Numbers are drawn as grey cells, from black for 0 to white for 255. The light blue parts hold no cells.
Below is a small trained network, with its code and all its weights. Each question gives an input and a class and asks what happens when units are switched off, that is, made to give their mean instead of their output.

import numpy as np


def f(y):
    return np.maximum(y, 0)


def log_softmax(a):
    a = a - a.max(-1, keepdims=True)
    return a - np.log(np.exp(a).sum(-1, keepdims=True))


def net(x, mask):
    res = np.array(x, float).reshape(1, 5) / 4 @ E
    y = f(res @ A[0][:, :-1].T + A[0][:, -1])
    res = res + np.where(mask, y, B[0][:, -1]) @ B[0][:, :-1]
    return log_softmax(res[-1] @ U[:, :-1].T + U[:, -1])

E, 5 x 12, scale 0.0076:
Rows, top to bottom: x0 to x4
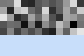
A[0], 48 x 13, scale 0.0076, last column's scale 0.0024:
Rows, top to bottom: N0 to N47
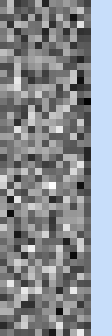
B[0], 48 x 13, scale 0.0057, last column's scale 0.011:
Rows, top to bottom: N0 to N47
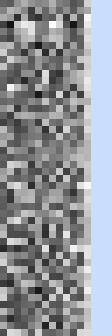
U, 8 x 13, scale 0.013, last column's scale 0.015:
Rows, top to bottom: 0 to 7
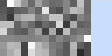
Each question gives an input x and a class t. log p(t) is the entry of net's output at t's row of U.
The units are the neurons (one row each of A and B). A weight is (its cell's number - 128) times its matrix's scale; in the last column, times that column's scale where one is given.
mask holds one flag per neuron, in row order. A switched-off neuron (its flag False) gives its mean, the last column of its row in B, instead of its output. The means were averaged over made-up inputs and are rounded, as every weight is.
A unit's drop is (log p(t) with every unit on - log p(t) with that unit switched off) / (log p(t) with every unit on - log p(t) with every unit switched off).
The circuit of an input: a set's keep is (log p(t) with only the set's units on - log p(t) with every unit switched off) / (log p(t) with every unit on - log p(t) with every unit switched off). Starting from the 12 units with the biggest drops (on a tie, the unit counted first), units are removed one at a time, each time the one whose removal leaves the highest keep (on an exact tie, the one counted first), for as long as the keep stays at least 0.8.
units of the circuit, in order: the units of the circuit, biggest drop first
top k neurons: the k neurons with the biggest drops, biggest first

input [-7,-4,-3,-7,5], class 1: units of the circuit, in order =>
[N35]
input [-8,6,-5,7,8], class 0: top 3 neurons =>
[N47, N23, N31]
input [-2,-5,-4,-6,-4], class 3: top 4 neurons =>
[N41, N13, N3, N24]
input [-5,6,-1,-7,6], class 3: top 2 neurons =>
[N41, N24]
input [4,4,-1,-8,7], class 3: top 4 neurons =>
[N41, N24, N13, N26]
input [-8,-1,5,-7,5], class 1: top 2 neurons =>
[N35, N17]
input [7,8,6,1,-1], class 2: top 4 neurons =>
[N3, N28, N30, N35]
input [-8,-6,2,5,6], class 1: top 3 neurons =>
[N35, N17, N39]
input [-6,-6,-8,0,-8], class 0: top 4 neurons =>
[N26, N38, N8, N12]
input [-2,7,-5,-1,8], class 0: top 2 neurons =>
[N47, N23]
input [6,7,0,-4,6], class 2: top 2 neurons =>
[N3, N28]
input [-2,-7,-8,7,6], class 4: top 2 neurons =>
[N46, N18]
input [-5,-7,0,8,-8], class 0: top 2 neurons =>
[N38, N12]
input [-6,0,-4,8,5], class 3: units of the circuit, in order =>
[N2]
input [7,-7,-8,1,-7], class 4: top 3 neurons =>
[N18, N37, N46]
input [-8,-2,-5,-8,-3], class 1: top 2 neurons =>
[N35, N45]
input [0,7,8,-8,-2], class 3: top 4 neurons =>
[N41, N13, N19, N24]
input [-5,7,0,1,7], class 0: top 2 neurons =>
[N47, N23]
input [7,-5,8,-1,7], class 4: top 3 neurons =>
[N33, N7, N26]
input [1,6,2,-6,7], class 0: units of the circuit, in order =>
[N47]
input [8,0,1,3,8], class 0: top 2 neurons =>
[N47, N31]
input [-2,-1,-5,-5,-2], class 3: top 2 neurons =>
[N41, N13]
